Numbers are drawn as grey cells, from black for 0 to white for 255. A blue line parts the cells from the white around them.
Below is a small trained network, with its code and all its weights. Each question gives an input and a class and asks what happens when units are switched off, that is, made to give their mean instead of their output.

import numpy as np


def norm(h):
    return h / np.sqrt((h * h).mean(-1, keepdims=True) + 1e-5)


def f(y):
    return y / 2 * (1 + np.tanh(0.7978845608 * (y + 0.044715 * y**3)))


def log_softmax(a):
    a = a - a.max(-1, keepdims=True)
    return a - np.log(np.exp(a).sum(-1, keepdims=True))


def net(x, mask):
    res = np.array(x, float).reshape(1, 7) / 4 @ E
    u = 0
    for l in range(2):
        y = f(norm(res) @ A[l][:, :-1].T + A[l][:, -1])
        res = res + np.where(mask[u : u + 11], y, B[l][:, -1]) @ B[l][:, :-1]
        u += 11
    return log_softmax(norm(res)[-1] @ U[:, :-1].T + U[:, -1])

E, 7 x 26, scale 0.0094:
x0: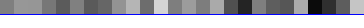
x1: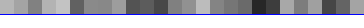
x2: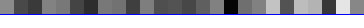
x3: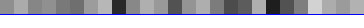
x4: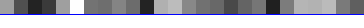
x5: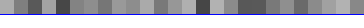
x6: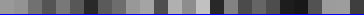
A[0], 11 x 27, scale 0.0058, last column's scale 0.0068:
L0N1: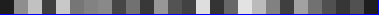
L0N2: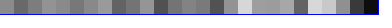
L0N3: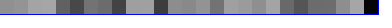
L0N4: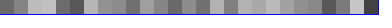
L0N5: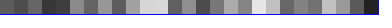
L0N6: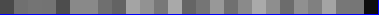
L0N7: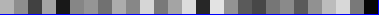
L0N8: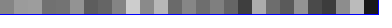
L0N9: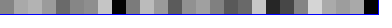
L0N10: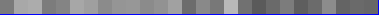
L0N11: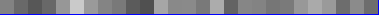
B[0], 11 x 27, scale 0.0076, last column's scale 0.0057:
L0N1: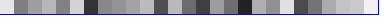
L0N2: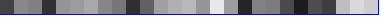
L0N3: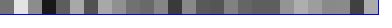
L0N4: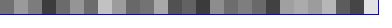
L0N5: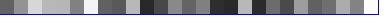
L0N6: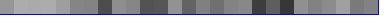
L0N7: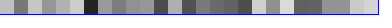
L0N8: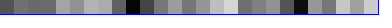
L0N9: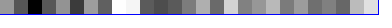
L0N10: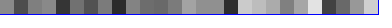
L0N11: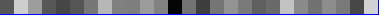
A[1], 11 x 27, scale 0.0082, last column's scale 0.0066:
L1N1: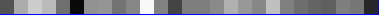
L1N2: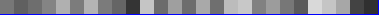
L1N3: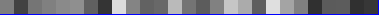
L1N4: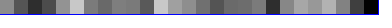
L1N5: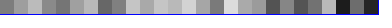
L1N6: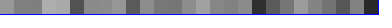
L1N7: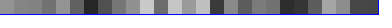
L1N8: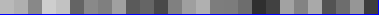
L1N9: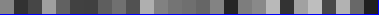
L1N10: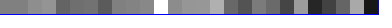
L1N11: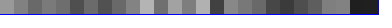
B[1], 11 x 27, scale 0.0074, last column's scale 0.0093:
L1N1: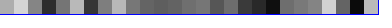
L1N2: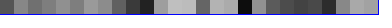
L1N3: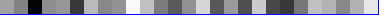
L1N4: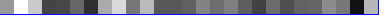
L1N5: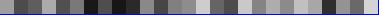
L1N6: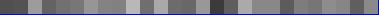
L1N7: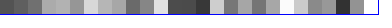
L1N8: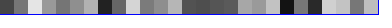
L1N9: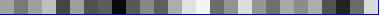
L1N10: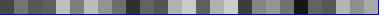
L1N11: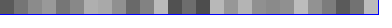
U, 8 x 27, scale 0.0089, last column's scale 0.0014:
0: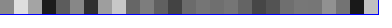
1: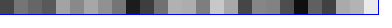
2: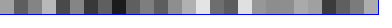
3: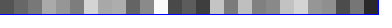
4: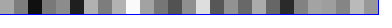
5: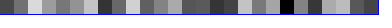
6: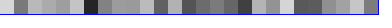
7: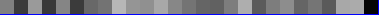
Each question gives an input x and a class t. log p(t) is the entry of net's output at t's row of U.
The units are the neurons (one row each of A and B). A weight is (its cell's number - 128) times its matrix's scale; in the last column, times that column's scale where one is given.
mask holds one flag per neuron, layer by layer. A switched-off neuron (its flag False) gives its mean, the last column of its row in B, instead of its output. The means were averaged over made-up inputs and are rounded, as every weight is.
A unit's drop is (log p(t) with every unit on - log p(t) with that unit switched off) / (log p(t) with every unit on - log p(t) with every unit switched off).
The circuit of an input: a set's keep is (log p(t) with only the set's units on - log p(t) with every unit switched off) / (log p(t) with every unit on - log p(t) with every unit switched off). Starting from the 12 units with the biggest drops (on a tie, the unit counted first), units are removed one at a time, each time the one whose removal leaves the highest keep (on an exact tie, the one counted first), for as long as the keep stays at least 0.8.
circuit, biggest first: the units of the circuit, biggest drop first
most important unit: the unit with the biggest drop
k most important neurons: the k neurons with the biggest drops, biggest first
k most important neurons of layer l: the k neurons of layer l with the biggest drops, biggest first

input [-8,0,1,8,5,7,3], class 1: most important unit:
L0N2
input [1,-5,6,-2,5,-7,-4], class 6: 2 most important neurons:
[L0N1, L0N10]
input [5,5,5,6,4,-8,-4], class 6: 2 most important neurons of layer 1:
[L1N3, L1N7]
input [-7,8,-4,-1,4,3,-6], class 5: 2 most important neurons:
[L1N8, L0N8]
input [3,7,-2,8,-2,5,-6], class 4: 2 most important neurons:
[L0N9, L1N7]
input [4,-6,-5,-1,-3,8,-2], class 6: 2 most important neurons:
[L0N7, L1N8]
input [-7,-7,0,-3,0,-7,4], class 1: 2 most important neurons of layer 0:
[L0N2, L0N7]
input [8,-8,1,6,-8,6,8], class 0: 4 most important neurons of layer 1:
[L1N1, L1N8, L1N3, L1N2]
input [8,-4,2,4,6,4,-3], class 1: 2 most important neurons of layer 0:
[L0N8, L0N4]
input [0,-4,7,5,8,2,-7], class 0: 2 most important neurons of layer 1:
[L1N4, L1N7]
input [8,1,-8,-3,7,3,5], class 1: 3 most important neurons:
[L1N10, L0N4, L0N8]
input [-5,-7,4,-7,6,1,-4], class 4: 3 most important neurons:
[L1N3, L0N4, L1N8]
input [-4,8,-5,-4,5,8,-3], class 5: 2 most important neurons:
[L1N8, L0N1]
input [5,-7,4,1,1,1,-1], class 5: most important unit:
L0N5
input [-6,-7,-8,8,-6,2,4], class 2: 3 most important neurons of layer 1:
[L1N5, L1N3, L1N8]
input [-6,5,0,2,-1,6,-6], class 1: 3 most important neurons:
[L0N2, L1N7, L0N1]
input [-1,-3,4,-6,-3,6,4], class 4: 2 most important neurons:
[L1N3, L0N1]
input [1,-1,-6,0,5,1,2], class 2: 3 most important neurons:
[L1N5, L0N4, L0N10]
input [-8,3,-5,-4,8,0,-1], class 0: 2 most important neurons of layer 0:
[L0N11, L0N8]
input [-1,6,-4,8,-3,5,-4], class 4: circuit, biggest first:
[L0N9]
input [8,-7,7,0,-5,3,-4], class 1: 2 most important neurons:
[L1N10, L0N8]
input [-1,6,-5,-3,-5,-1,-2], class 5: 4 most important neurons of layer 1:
[L1N8, L1N6, L1N4, L1N9]
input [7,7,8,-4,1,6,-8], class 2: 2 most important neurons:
[L1N9, L1N7]
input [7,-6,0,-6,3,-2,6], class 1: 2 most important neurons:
[L1N10, L0N8]
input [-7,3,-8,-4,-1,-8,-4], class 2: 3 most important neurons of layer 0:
[L0N8, L0N10, L0N7]
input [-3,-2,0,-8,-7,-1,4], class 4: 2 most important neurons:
[L1N3, L0N11]
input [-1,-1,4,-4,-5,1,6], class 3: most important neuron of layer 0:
[L0N11]
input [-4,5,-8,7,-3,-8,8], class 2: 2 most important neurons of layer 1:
[L1N5, L1N3]
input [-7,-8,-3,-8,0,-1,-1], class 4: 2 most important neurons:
[L1N3, L0N8]
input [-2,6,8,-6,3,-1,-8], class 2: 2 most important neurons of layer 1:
[L1N9, L1N7]
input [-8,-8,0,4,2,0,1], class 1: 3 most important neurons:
[L0N2, L1N2, L1N8]
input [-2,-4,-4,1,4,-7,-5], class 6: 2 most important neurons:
[L0N1, L1N7]
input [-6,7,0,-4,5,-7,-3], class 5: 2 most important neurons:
[L1N8, L0N7]
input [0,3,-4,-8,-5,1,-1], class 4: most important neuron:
[L1N3]
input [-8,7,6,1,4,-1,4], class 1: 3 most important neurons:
[L1N2, L0N2, L0N5]
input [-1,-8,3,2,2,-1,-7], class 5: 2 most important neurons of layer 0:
[L0N5, L0N6]
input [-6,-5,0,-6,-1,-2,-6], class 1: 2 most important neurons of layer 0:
[L0N2, L0N9]
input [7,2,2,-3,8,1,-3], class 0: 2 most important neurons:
[L1N4, L0N11]
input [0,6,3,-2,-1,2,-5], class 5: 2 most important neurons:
[L1N8, L1N7]
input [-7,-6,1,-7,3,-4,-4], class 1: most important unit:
L0N2
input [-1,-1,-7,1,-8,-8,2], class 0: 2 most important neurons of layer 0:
[L0N3, L0N7]
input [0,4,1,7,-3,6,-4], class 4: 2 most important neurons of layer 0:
[L0N9, L0N1]
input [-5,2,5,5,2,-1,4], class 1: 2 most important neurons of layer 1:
[L1N2, L1N3]
